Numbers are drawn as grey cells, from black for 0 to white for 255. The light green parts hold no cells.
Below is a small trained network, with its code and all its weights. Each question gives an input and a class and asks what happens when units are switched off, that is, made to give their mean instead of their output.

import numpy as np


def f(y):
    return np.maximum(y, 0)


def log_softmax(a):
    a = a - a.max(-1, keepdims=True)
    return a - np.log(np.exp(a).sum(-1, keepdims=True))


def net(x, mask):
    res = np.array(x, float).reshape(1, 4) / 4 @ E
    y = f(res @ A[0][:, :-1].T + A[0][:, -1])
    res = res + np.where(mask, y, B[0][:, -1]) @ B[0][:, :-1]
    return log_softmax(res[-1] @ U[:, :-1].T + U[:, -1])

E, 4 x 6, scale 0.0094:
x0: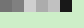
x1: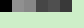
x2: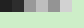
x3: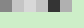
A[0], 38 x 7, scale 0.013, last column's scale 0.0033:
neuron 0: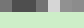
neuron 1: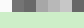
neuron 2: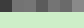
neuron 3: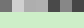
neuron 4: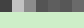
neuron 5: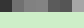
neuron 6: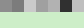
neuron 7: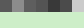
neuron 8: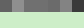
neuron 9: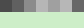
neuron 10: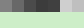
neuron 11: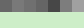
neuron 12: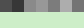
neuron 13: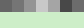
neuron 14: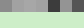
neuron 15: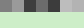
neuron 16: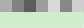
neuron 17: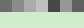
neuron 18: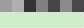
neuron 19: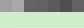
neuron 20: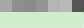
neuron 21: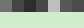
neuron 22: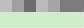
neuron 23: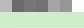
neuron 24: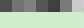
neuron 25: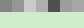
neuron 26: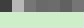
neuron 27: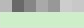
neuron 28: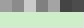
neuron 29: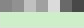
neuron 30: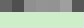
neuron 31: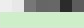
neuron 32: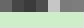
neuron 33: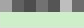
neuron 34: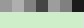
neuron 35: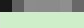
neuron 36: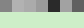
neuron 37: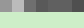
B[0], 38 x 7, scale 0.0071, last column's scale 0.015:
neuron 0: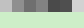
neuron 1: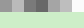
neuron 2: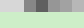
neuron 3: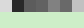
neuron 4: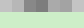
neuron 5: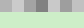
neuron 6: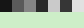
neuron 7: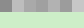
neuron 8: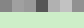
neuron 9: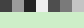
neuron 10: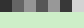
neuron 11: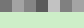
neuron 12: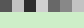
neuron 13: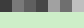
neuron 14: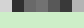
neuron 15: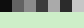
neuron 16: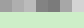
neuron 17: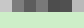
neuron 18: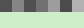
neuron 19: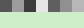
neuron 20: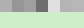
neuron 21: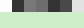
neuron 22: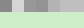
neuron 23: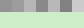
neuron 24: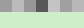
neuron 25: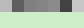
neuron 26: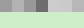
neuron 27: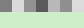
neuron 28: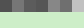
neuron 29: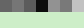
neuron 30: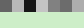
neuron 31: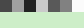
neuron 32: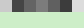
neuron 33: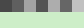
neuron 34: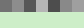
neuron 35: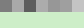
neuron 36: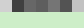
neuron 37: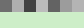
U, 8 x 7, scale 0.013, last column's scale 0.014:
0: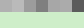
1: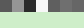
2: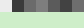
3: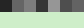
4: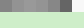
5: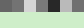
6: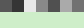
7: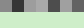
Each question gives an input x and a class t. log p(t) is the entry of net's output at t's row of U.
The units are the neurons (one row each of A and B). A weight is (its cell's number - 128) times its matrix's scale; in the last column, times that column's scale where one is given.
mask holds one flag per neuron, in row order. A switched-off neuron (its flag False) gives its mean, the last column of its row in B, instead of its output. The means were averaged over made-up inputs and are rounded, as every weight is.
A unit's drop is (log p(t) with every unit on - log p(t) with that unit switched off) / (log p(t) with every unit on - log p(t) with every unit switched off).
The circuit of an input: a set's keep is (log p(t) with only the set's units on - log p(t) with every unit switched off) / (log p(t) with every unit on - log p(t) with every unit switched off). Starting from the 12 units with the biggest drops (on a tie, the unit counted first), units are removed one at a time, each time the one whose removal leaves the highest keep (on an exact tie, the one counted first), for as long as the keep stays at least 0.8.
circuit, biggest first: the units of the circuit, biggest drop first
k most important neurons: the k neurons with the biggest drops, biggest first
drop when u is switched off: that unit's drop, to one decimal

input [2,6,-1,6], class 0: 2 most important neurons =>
(neuron 21; neuron 26)
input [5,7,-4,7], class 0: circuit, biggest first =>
(neuron 4)
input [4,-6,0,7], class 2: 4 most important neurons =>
(neuron 14; neuron 3; neuron 25; neuron 36)
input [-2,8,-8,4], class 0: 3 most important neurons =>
(neuron 4; neuron 26; neuron 24)
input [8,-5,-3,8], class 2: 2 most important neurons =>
(neuron 3; neuron 14)
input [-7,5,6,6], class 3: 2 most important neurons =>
(neuron 15; neuron 10)
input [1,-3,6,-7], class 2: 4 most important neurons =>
(neuron 21; neuron 32; neuron 31; neuron 0)
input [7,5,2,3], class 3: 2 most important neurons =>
(neuron 6; neuron 13)
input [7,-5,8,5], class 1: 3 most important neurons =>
(neuron 9; neuron 12; neuron 30)
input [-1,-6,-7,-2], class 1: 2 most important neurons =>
(neuron 31; neuron 19)
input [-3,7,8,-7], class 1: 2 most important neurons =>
(neuron 12; neuron 9)
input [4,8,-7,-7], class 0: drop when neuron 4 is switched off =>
0.1
